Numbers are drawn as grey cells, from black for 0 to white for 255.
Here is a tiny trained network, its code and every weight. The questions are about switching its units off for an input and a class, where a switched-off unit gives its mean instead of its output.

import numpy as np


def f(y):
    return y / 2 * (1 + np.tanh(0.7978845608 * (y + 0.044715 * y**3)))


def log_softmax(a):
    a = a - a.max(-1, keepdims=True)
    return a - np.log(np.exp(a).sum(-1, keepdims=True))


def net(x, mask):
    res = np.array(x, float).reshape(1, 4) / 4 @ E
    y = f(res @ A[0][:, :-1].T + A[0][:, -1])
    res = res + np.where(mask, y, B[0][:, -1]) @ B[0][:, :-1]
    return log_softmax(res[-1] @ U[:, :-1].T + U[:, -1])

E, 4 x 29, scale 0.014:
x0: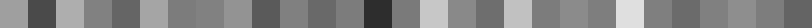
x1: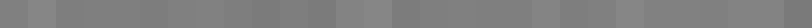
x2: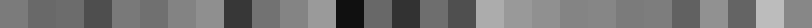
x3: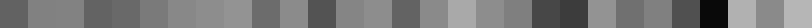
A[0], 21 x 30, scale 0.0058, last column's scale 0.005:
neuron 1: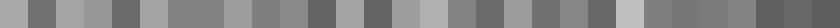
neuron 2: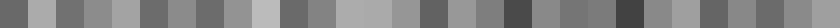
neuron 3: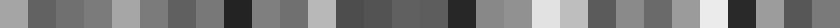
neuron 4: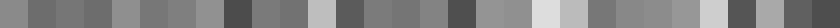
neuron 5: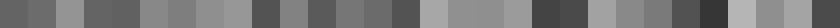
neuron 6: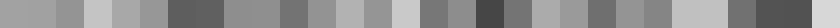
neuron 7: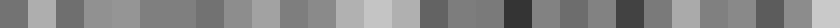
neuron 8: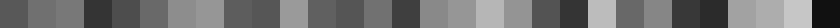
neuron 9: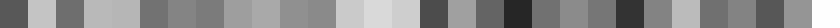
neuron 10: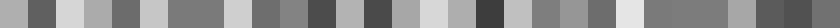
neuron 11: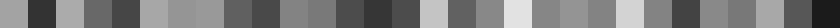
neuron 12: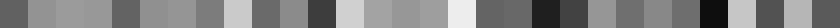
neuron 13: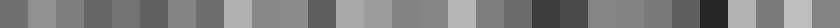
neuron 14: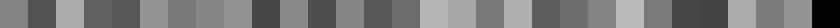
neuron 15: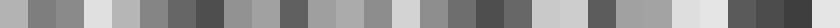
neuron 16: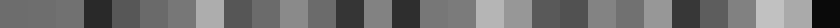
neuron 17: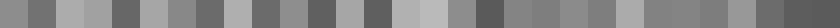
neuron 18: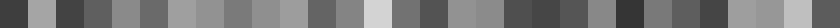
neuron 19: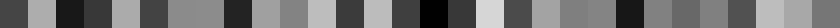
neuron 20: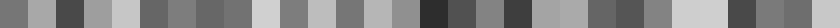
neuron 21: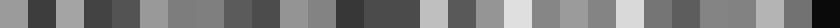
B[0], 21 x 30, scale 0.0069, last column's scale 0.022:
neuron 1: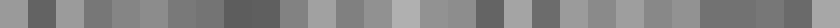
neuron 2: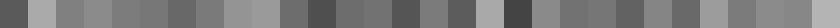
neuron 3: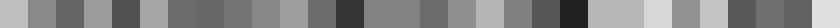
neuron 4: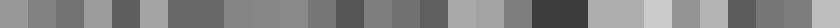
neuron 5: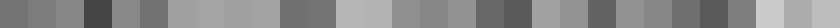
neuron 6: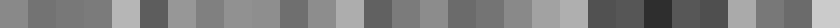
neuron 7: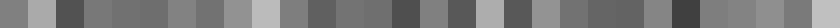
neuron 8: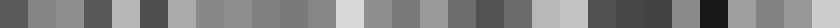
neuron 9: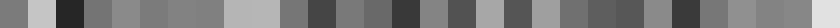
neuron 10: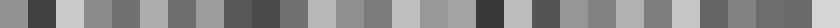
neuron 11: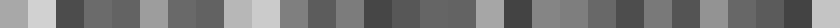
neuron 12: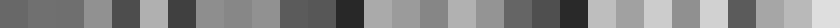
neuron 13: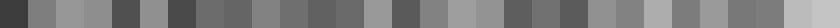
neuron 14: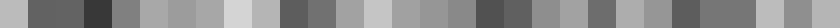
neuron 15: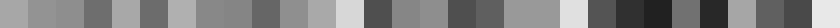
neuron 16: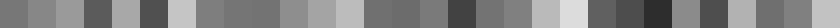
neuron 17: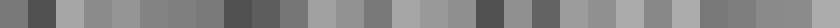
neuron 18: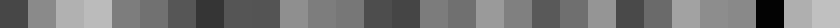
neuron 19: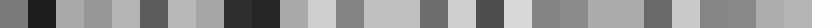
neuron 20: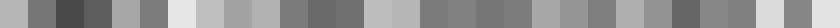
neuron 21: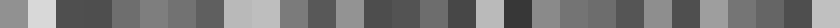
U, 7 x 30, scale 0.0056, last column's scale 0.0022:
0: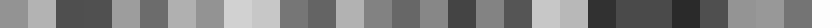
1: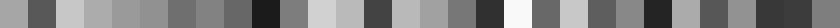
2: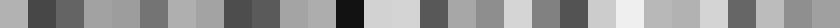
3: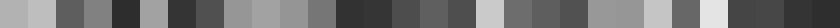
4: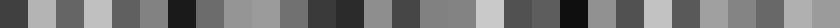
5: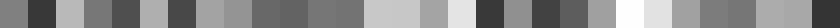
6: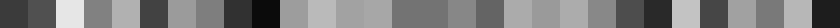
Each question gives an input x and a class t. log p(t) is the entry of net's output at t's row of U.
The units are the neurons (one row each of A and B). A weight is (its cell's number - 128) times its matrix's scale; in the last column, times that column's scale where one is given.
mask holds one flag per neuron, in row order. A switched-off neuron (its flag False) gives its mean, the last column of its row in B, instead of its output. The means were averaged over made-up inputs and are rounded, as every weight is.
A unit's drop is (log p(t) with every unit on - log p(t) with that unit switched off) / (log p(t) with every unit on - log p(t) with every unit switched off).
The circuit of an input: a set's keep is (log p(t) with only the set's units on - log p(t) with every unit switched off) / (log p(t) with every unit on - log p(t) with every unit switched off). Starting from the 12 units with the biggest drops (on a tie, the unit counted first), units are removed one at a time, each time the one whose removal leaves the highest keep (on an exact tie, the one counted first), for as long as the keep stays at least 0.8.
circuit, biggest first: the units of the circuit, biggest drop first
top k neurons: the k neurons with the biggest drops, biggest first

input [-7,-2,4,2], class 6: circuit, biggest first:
(neuron 19)
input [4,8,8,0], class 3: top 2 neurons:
(neuron 3; neuron 15)
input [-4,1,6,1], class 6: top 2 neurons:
(neuron 16; neuron 12)
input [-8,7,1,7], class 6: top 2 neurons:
(neuron 19; neuron 8)
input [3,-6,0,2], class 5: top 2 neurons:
(neuron 15; neuron 9)
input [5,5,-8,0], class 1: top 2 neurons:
(neuron 15; neuron 6)
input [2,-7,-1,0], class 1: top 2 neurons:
(neuron 12; neuron 3)
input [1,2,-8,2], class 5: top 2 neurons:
(neuron 10; neuron 12)
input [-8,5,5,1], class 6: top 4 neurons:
(neuron 19; neuron 18; neuron 12; neuron 16)
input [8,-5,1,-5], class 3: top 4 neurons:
(neuron 11; neuron 21; neuron 19; neuron 3)
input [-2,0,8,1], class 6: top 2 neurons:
(neuron 16; neuron 8)
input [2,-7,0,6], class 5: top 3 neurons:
(neuron 12; neuron 15; neuron 9)
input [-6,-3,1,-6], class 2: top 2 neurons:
(neuron 19; neuron 3)
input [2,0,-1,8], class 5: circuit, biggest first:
(neuron 12)
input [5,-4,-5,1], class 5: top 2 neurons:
(neuron 12; neuron 16)
